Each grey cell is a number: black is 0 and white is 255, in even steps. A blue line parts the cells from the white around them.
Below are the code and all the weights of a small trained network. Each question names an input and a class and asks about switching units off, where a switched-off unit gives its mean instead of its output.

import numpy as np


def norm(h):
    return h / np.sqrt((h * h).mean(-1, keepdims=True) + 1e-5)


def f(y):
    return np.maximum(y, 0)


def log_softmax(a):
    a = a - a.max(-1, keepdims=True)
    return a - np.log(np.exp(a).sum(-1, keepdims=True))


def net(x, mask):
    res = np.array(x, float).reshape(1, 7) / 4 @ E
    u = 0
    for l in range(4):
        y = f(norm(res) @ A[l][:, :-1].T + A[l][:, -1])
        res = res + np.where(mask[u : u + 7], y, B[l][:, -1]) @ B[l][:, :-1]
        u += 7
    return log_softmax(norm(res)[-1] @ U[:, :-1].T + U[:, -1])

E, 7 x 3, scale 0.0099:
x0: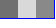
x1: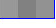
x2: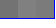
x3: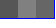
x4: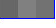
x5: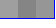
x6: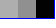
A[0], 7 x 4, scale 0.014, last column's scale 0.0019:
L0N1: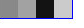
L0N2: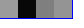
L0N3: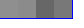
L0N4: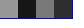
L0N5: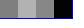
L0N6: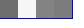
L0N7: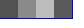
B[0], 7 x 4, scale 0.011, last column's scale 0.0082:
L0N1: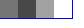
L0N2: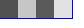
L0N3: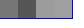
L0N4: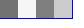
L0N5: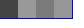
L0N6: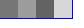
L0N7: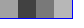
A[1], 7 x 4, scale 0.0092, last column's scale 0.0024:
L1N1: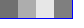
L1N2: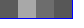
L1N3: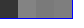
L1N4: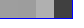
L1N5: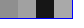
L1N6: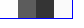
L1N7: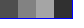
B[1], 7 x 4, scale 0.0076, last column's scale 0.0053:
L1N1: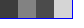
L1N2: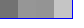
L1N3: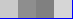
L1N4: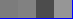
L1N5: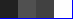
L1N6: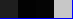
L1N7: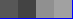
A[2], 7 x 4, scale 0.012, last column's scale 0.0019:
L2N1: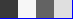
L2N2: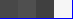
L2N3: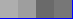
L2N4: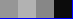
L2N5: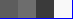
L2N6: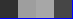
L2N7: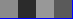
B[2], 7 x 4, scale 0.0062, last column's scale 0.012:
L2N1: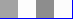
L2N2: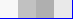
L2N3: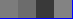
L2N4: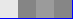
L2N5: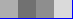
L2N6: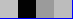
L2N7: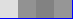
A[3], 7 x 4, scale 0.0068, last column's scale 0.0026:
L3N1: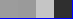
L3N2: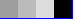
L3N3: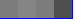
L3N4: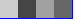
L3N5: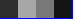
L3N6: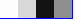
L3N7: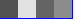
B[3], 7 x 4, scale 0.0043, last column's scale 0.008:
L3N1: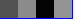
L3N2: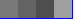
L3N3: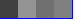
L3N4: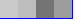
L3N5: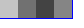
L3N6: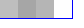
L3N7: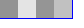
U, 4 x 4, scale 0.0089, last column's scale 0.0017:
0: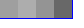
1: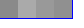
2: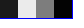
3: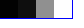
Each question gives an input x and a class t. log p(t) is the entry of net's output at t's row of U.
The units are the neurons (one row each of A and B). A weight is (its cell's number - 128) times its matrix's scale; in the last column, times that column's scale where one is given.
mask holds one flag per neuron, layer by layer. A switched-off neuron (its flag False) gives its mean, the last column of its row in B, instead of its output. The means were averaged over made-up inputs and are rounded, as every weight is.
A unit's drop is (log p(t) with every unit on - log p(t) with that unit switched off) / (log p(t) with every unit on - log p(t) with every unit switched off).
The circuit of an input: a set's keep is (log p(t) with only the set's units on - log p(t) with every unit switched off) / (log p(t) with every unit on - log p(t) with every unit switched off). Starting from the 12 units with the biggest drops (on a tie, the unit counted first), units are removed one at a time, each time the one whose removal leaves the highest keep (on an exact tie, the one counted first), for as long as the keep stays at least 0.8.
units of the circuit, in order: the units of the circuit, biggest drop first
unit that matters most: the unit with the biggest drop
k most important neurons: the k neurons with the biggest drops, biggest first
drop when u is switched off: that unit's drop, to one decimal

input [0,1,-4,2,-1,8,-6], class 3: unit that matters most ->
L2N1
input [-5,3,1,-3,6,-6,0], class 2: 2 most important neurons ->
(L0N2, L0N4)
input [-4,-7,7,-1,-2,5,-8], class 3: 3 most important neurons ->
(L2N1, L2N2, L3N6)
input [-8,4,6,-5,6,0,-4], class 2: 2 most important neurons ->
(L0N4, L0N2)
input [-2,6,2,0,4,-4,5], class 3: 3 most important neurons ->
(L2N1, L1N6, L0N5)
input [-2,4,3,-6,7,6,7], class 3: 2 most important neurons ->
(L1N6, L2N1)
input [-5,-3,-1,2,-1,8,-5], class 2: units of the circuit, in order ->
(L0N2, L1N1)
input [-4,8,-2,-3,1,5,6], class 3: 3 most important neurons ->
(L1N6, L2N1, L1N5)
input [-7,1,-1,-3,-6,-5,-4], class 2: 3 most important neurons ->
(L0N4, L0N2, L2N2)
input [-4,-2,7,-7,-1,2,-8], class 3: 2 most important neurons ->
(L2N1, L2N2)
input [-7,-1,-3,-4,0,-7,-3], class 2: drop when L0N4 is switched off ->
0.2
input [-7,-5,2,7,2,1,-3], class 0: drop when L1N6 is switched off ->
0.0
